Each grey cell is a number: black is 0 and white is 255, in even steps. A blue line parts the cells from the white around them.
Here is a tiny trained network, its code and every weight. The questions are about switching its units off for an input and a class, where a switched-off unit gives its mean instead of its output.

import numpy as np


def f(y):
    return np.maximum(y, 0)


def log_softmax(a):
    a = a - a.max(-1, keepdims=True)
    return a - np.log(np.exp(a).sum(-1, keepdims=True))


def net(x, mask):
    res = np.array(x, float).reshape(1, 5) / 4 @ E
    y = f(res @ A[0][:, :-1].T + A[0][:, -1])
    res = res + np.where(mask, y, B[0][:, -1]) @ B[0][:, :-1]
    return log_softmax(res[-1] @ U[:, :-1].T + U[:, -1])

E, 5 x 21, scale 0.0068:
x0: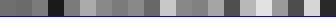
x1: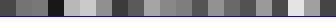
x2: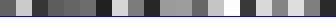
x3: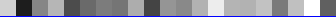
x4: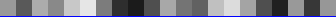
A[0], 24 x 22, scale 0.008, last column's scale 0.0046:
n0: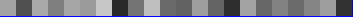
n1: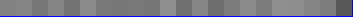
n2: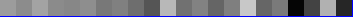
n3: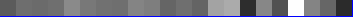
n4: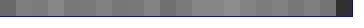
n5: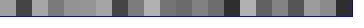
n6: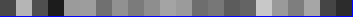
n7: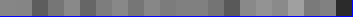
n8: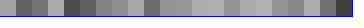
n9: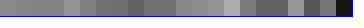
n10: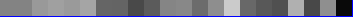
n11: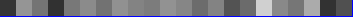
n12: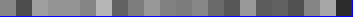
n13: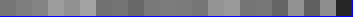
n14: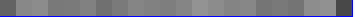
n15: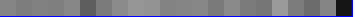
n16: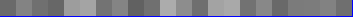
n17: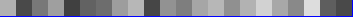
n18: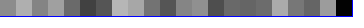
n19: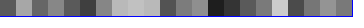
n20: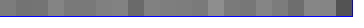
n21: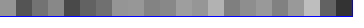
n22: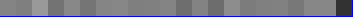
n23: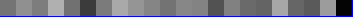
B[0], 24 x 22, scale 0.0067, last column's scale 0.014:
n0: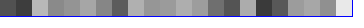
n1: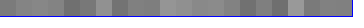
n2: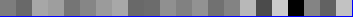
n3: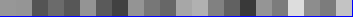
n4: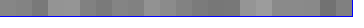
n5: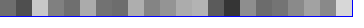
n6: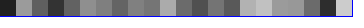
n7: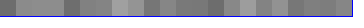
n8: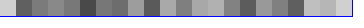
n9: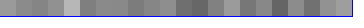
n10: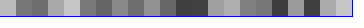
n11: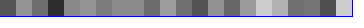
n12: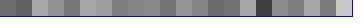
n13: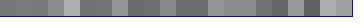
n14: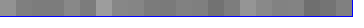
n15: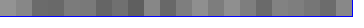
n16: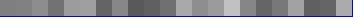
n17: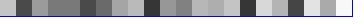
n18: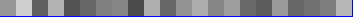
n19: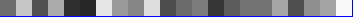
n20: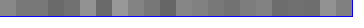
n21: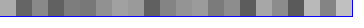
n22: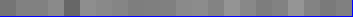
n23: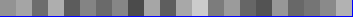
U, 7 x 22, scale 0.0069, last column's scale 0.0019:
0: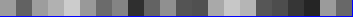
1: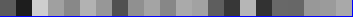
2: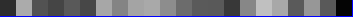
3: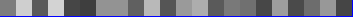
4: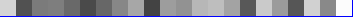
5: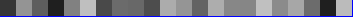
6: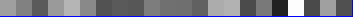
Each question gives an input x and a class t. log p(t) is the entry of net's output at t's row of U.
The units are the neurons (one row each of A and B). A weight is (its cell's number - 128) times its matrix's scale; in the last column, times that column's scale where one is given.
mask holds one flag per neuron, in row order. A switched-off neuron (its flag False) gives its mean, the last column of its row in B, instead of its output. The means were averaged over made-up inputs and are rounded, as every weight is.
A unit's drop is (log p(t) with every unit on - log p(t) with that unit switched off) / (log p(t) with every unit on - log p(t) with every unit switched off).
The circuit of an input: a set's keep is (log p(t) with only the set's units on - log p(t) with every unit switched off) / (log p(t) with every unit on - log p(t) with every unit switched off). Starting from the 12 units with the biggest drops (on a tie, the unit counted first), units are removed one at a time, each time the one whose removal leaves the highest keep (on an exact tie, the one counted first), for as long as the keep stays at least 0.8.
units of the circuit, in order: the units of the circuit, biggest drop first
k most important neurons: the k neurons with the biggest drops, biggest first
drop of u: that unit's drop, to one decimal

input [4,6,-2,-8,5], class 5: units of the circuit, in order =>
(n6, n19)
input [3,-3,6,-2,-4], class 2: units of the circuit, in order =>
(n6)
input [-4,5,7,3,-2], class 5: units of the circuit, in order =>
(n6, n19, n11)
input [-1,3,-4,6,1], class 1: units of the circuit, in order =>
(n0, n5)
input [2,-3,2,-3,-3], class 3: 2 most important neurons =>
(n18, n19)
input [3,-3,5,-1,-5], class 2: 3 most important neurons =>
(n6, n19, n11)
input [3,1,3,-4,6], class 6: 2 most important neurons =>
(n10, n2)
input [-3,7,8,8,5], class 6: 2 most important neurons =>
(n10, n3)
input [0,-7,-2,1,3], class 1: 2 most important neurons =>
(n19, n17)
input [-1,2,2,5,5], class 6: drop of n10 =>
0.2
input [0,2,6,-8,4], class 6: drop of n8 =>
-0.1
